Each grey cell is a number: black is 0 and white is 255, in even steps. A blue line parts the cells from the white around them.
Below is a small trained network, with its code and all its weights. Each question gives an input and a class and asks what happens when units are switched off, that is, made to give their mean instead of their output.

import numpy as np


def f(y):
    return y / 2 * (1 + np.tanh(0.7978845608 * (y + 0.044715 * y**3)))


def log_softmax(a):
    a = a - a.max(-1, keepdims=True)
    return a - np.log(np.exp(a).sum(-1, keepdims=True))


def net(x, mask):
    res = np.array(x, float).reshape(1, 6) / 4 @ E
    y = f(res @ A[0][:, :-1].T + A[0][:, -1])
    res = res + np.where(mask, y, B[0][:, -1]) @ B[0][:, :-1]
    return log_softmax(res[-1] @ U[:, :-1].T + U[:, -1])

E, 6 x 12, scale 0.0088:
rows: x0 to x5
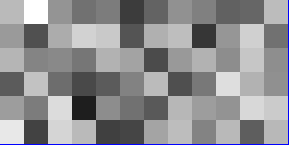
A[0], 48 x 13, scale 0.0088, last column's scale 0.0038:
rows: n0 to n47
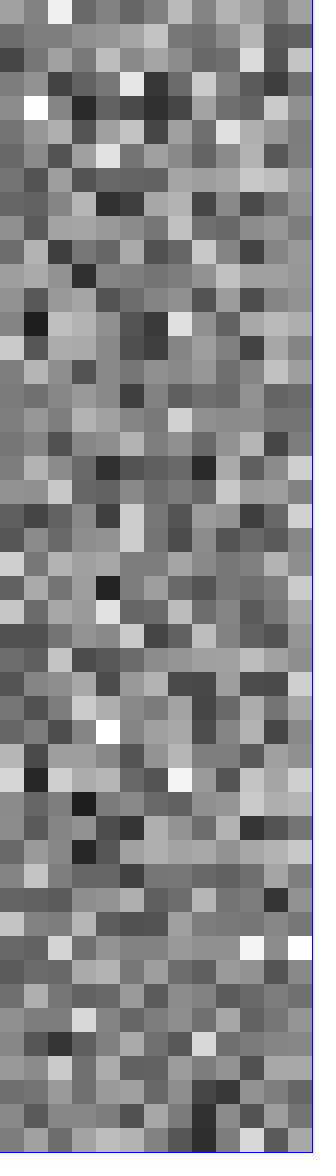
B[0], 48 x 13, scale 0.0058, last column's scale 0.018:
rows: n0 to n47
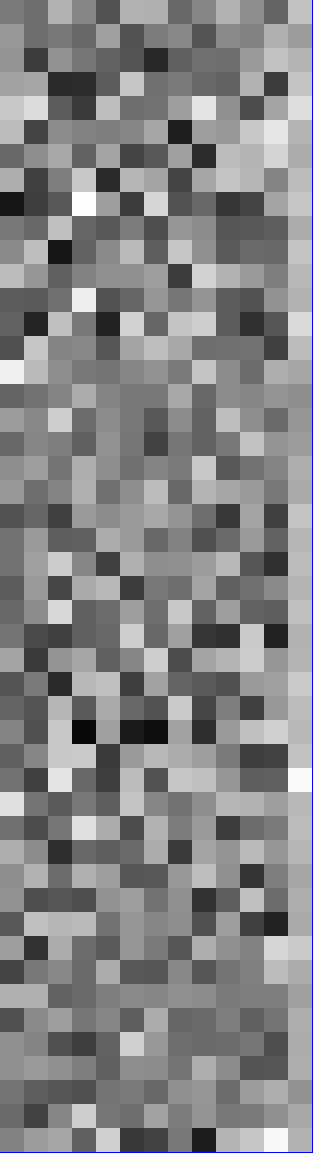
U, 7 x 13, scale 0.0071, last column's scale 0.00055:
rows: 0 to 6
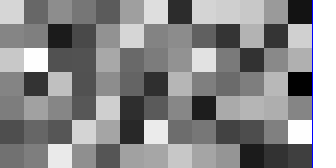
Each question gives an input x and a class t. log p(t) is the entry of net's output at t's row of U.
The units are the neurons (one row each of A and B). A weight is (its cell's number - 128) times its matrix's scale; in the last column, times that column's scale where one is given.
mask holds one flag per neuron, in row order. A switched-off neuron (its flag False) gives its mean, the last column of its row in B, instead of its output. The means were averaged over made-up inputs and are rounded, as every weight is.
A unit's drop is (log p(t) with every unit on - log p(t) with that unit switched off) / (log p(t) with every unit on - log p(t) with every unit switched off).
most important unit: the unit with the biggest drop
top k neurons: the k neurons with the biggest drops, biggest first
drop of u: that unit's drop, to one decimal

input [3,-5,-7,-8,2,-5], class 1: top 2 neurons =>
[n26, n3]
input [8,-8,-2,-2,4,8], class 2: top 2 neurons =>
[n4, n15]
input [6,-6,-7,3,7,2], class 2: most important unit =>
n4
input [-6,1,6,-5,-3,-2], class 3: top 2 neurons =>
[n30, n29]
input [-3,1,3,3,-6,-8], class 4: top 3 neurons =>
[n47, n30, n6]
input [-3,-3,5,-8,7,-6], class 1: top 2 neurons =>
[n3, n26]
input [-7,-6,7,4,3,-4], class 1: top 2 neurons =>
[n26, n3]
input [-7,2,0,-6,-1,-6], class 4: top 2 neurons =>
[n30, n47]
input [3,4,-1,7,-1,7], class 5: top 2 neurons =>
[n8, n34]
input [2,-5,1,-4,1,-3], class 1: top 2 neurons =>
[n3, n26]
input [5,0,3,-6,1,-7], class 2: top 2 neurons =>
[n4, n21]
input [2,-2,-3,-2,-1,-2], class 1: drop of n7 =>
-0.1
